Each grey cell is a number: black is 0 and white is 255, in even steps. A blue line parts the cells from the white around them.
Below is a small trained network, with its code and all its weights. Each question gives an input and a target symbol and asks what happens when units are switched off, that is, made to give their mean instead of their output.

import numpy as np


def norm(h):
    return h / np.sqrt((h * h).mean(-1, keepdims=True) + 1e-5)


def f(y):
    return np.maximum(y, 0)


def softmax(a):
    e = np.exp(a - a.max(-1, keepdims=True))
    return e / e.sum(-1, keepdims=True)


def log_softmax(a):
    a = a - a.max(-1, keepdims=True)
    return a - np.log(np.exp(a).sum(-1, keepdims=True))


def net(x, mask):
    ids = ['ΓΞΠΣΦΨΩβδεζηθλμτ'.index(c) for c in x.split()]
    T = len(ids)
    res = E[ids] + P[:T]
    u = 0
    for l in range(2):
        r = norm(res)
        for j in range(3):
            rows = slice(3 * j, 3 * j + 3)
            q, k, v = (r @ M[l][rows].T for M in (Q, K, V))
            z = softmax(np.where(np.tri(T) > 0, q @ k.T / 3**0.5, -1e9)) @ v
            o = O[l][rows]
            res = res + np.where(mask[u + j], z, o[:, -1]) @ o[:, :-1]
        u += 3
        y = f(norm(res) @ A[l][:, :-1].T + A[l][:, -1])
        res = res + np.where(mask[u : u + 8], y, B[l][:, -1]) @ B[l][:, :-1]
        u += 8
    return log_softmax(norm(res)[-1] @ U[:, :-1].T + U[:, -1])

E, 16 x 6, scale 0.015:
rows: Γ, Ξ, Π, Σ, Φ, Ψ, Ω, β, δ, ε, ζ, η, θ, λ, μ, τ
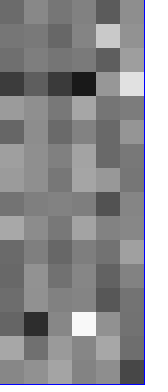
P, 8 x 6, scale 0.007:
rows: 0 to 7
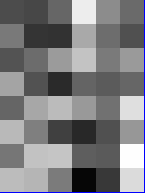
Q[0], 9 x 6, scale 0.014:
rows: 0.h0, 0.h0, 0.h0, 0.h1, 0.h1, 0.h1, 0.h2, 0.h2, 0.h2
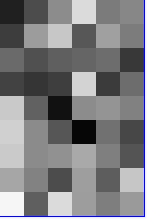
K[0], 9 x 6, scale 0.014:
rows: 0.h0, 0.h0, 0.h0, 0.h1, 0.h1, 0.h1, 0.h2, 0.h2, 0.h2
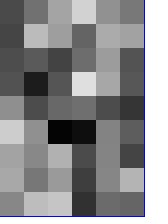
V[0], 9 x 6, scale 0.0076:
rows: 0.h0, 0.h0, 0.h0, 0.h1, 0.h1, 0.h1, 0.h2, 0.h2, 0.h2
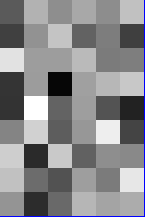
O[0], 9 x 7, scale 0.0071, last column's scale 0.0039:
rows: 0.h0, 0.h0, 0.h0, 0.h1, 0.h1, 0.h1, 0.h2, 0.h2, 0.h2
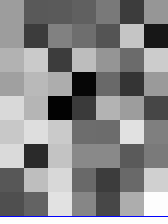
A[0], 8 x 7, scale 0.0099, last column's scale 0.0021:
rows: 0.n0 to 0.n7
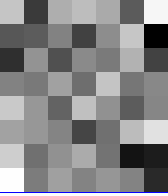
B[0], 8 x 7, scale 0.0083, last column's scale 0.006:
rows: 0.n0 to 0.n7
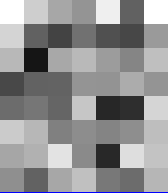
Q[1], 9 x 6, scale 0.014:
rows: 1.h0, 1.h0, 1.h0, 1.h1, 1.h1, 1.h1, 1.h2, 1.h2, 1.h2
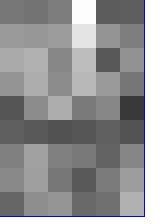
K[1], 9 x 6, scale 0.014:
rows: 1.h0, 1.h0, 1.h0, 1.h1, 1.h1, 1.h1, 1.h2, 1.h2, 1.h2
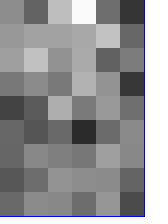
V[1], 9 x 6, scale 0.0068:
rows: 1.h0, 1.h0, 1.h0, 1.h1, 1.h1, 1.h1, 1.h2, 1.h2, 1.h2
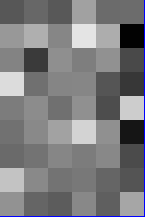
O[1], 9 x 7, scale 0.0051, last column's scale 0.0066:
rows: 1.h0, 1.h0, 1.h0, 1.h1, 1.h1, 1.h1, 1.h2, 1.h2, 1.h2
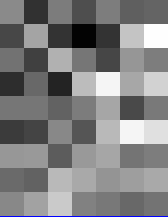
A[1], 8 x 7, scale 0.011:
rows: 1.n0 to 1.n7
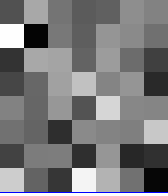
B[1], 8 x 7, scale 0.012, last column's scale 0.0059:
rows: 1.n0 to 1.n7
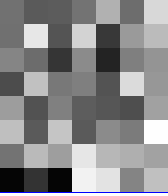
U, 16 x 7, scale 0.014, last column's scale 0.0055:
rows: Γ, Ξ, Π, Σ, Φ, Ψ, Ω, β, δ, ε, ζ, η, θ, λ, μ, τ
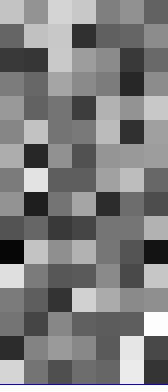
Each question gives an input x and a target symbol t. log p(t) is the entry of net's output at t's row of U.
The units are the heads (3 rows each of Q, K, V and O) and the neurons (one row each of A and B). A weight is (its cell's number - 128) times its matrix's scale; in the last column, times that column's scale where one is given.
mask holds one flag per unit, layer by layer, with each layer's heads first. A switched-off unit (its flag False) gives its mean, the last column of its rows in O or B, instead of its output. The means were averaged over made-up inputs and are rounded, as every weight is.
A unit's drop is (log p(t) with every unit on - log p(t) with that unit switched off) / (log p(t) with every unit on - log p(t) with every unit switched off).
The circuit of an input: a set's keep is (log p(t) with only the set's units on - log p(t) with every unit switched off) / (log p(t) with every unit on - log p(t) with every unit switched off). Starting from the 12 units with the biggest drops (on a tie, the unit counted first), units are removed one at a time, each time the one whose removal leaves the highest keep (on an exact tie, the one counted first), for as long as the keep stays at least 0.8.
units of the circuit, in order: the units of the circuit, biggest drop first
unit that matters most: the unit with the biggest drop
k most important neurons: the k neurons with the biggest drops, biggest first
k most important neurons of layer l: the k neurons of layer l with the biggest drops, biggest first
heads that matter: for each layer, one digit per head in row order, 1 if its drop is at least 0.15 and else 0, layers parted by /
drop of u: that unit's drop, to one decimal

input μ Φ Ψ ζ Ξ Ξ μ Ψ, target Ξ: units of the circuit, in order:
[0.h1]
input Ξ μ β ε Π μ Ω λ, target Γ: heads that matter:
001 / 000
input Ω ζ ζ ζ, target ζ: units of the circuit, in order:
[0.h1, 1.n6, 0.h2]
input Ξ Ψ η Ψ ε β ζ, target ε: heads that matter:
111 / 000
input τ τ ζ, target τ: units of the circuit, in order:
[0.h1, 0.h0]
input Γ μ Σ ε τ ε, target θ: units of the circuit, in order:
[0.h2, 1.n7]
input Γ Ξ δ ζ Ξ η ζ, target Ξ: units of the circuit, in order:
[0.h1, 1.n7]
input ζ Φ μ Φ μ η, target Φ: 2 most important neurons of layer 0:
[0.n2, 0.n6]
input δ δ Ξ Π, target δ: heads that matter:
010 / 100
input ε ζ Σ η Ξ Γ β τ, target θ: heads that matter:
011 / 000
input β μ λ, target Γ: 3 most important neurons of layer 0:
[0.n0, 0.n4, 0.n6]
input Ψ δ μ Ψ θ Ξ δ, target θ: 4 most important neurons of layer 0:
[0.n4, 0.n2, 0.n5, 0.n7]
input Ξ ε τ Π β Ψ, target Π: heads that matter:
010 / 000
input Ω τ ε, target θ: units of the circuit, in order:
[0.h2]
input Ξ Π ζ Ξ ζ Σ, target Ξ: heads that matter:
111 / 000
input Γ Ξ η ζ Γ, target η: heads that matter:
010 / 000
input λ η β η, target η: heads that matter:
010 / 000
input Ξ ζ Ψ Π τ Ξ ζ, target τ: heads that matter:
001 / 000
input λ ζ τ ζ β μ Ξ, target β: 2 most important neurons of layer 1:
[1.n5, 1.n7]
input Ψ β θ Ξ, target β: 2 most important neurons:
[0.n5, 1.n5]
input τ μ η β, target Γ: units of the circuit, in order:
[0.n6]
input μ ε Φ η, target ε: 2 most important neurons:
[1.n0, 0.n6]
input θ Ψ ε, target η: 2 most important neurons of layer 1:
[1.n5, 1.n7]
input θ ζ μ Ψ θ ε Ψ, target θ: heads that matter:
110 / 110
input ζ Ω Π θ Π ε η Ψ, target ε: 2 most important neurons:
[0.n0, 1.n0]
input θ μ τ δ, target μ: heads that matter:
010 / 000
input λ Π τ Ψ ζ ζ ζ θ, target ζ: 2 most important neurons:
[1.n6, 0.n0]
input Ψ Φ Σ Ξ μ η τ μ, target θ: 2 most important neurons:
[1.n7, 0.n4]
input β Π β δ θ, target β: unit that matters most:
0.h1
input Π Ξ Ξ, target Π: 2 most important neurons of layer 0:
[0.n0, 0.n6]
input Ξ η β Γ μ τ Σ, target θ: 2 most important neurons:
[0.n1, 1.n7]
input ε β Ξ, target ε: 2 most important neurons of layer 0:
[0.n0, 0.n6]
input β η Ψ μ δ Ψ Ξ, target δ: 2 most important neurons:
[0.n2, 1.n1]
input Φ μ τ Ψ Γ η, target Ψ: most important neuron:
[1.n6]
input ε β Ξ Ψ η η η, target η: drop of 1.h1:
0.1
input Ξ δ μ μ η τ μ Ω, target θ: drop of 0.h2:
0.2
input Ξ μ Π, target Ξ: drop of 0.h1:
0.6
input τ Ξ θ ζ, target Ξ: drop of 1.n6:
0.0
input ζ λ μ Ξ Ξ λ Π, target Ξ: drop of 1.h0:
0.1
